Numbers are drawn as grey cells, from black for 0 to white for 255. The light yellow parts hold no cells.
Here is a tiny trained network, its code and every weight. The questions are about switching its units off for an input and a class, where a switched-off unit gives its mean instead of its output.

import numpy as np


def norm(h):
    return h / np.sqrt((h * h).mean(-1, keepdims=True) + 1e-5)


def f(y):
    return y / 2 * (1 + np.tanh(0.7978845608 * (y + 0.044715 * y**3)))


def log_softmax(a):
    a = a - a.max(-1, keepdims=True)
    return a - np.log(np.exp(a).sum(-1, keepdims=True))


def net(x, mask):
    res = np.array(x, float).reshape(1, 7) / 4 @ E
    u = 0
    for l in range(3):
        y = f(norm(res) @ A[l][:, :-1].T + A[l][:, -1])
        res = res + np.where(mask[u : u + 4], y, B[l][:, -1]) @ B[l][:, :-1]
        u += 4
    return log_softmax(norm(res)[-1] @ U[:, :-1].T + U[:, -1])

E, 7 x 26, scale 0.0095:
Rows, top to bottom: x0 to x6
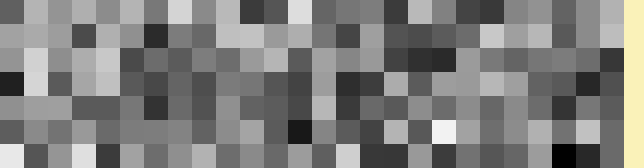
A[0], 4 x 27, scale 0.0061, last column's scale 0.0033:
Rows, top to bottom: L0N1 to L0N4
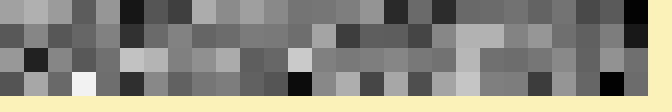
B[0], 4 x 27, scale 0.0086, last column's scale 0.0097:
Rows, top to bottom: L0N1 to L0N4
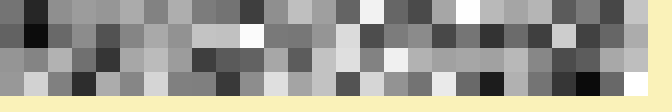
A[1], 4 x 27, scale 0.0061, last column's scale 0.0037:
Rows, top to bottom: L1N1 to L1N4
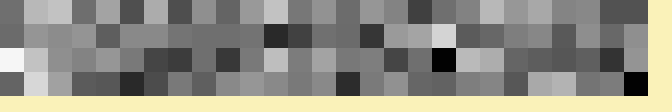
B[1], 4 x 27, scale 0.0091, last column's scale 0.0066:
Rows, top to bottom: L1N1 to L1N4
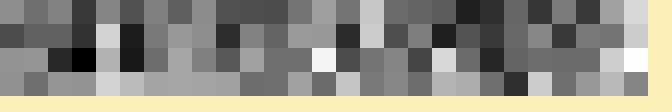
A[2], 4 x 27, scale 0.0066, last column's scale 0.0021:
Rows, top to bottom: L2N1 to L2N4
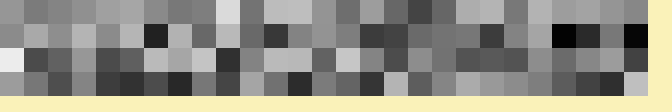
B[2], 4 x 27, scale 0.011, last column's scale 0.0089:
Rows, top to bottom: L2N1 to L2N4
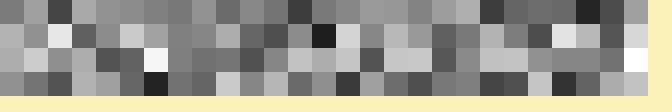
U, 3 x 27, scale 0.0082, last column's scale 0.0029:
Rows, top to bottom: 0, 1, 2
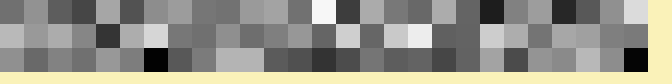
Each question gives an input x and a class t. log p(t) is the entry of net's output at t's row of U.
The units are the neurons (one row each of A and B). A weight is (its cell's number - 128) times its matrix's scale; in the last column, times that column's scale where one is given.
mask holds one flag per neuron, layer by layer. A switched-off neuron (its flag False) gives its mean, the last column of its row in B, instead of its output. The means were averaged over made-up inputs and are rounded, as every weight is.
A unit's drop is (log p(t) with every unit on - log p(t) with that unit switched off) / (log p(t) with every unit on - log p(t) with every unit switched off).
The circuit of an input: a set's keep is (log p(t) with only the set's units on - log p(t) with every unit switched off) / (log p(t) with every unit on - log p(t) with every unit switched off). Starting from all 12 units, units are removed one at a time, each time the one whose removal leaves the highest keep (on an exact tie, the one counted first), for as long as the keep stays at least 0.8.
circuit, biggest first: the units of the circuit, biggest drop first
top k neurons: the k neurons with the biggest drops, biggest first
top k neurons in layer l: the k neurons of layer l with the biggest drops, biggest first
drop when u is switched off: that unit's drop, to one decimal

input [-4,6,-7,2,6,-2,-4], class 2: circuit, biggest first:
[L0N4 L2N3 L1N3]
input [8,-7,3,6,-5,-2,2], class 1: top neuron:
[L1N3]
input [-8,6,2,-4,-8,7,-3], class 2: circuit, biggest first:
[L0N4 L2N3]
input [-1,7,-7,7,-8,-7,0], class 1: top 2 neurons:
[L1N3 L0N4]
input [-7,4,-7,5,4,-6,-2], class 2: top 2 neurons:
[L0N4 L0N2]
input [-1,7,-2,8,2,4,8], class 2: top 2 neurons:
[L2N2 L0N2]
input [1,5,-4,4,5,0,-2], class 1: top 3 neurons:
[L2N2 L1N4 L1N3]
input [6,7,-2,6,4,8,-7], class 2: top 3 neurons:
[L0N4 L2N2 L1N3]
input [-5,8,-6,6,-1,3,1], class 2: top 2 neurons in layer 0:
[L0N4 L0N3]
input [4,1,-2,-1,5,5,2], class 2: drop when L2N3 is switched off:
0.2
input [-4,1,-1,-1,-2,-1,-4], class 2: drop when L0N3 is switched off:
0.1
